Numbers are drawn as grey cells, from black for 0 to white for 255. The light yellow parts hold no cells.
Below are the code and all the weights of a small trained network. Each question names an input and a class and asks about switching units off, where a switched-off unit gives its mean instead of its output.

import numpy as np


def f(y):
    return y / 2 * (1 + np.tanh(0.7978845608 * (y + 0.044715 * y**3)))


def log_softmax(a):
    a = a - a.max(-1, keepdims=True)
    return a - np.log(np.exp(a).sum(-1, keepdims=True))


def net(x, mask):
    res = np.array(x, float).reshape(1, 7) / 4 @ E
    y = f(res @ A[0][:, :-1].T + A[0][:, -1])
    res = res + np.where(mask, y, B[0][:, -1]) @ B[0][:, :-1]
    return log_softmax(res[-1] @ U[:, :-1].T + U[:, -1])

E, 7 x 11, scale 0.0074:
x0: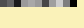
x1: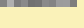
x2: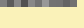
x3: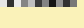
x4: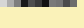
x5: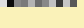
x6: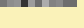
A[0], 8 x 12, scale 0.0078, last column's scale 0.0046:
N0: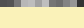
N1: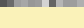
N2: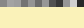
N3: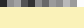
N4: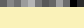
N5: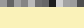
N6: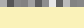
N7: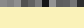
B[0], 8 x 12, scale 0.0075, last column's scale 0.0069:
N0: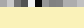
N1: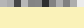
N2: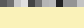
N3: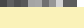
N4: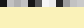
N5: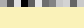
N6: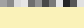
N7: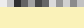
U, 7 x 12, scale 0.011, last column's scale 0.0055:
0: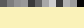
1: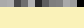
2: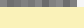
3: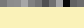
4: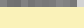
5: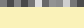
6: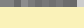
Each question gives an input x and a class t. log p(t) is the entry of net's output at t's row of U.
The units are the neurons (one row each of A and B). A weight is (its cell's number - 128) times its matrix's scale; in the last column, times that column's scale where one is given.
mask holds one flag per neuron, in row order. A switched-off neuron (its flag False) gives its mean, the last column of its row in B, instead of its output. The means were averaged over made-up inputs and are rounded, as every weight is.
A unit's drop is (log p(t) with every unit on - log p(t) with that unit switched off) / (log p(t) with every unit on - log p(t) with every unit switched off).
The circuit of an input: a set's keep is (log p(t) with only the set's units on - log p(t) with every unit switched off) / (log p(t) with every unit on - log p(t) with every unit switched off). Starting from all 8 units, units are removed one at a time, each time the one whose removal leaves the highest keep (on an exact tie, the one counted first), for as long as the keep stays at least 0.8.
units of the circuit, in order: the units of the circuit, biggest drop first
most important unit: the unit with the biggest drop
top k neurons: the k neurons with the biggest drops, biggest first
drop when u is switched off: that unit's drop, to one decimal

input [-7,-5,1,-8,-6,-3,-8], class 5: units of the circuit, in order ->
N3
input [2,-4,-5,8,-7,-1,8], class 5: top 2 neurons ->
N5, N7
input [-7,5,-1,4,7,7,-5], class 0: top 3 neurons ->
N2, N3, N1
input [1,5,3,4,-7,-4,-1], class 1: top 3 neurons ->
N0, N1, N6
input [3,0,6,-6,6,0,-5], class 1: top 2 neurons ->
N7, N5
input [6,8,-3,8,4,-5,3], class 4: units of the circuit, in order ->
N5, N4
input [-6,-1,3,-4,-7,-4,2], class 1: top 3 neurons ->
N0, N1, N4
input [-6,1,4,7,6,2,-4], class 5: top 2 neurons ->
N5, N4
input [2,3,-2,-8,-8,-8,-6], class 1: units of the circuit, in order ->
N0, N1
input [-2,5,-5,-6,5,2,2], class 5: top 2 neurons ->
N3, N0
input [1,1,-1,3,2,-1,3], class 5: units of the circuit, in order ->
N6, N0
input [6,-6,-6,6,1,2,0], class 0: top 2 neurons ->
N4, N3
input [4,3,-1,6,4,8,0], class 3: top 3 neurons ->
N6, N0, N2
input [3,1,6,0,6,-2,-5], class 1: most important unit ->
N7
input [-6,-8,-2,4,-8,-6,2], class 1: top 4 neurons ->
N0, N1, N4, N6
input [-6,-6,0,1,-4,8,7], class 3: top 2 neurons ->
N6, N4
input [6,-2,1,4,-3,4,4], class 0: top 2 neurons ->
N4, N3
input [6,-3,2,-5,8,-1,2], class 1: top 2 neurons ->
N7, N2
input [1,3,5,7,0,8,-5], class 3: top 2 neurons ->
N6, N7
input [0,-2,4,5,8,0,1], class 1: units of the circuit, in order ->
N7
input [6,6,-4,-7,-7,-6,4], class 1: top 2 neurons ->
N0, N1
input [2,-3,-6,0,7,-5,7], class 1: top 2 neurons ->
N7, N6
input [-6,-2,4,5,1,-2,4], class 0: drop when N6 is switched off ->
0.2
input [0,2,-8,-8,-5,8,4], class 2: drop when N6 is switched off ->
0.4
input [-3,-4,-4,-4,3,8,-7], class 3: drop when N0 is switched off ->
0.0
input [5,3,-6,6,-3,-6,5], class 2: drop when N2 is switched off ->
0.2
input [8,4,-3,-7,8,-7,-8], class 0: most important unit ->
N4
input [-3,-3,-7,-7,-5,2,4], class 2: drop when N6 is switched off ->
0.1
